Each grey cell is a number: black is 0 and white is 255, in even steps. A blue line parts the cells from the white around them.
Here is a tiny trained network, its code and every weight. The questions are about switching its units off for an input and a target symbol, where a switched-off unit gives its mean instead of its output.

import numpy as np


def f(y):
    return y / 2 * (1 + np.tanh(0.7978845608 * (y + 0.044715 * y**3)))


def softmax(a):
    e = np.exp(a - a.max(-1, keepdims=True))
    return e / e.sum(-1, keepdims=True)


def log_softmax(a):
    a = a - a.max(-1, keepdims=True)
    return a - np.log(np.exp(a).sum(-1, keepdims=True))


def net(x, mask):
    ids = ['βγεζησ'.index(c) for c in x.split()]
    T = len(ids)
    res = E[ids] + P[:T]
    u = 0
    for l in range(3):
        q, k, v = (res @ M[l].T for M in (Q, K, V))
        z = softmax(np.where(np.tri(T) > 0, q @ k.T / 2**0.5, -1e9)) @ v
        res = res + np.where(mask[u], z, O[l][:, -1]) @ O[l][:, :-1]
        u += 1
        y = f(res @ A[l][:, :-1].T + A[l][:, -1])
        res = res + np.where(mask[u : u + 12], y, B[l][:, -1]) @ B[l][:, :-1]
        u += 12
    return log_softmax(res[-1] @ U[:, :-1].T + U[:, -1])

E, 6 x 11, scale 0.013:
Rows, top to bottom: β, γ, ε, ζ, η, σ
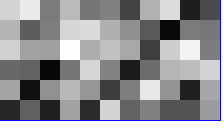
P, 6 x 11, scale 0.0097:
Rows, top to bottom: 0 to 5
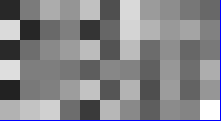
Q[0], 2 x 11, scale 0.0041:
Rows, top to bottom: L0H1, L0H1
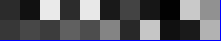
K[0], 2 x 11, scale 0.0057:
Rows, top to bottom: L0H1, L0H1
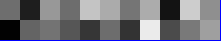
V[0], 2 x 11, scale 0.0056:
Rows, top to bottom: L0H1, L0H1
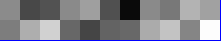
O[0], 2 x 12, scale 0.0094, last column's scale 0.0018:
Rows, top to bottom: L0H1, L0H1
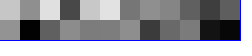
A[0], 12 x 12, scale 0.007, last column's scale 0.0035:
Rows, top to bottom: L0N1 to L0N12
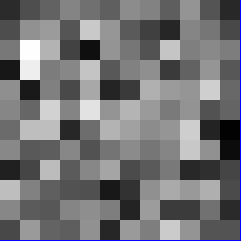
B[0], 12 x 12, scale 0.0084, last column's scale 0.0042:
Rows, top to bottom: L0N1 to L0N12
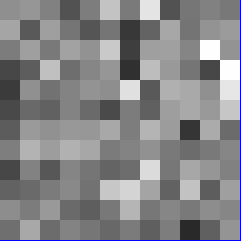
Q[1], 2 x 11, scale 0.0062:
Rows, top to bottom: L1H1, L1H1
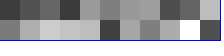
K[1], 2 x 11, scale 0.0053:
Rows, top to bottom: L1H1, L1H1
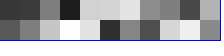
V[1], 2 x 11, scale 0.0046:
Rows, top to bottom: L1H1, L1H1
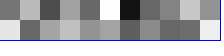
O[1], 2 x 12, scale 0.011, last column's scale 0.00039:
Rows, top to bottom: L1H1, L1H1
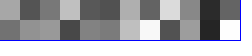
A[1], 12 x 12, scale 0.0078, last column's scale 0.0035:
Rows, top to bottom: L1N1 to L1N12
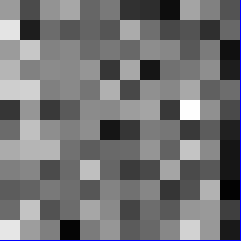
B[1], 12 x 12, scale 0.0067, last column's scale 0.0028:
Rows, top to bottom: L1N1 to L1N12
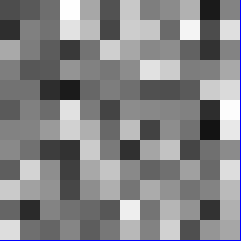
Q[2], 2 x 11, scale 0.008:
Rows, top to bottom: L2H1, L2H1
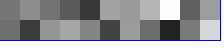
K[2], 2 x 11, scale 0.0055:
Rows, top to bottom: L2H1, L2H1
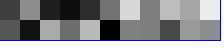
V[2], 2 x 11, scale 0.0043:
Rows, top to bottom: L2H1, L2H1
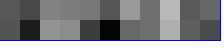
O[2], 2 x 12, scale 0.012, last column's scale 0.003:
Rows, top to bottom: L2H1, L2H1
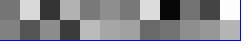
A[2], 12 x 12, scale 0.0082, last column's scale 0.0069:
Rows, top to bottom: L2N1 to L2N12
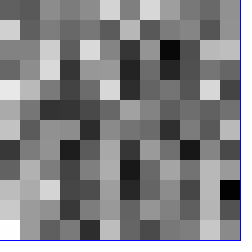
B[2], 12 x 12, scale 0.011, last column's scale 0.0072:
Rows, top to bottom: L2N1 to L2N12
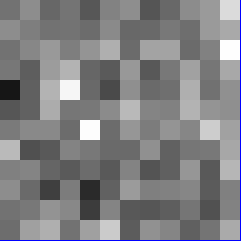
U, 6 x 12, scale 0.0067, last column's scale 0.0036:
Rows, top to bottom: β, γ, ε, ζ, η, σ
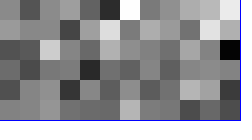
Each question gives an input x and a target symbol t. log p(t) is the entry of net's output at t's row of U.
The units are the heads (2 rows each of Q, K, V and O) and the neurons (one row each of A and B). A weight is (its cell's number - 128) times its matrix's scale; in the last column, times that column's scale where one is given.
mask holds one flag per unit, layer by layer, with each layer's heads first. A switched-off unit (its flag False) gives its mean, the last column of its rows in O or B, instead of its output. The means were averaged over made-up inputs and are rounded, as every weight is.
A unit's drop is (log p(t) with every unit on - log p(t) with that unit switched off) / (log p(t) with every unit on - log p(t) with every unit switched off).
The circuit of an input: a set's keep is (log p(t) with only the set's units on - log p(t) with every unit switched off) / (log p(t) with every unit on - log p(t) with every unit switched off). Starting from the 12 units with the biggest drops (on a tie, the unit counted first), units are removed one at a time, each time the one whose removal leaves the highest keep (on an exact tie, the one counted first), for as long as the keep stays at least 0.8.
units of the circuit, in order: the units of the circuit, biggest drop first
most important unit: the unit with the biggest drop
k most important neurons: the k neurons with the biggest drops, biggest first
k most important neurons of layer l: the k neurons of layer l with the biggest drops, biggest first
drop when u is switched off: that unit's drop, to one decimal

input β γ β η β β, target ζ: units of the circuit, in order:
L0N3, L2N10, L2N11
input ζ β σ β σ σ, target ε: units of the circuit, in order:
L2N5, L0N3
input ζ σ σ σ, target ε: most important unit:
L2N5
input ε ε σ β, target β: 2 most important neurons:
L1N2, L0N5
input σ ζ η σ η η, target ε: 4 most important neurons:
L0N5, L2N5, L1N2, L1N6
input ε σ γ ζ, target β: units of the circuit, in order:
L0N5, L1N6, L0N10
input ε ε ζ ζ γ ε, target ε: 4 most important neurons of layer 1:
L1N5, L1N6, L1N2, L1N11
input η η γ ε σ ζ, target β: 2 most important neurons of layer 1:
L1N6, L1N11
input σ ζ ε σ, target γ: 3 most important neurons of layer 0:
L0N1, L0N5, L0N4
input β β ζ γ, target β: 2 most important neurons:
L1N1, L0N4
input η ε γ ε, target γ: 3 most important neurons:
L2N12, L0N3, L1N5
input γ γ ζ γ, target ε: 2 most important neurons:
L2N5, L1N5
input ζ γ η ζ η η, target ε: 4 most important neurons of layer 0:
L0N5, L0N6, L0N2, L0N3
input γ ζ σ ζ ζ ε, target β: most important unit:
L0H1
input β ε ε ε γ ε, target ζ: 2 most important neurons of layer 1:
L1N5, L1N8
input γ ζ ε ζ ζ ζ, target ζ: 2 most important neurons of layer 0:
L0N3, L0N2
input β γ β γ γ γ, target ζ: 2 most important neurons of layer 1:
L1N8, L1N5
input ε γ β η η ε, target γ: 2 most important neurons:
L2N12, L0N3
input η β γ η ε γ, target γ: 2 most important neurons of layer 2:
L2N3, L2N7
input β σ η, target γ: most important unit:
L1H1
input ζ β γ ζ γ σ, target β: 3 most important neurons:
L1N2, L0N5, L2N7
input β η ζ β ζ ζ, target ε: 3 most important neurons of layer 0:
L0N6, L0N2, L0N9
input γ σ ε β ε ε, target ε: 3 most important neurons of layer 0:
L0N3, L0N6, L0N5
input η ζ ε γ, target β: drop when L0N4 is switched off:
0.3
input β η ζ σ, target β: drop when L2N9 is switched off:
0.0
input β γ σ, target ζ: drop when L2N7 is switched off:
0.1
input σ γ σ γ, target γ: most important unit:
L0H1
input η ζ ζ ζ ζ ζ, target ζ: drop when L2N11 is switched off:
0.3
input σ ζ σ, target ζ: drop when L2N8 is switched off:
0.2
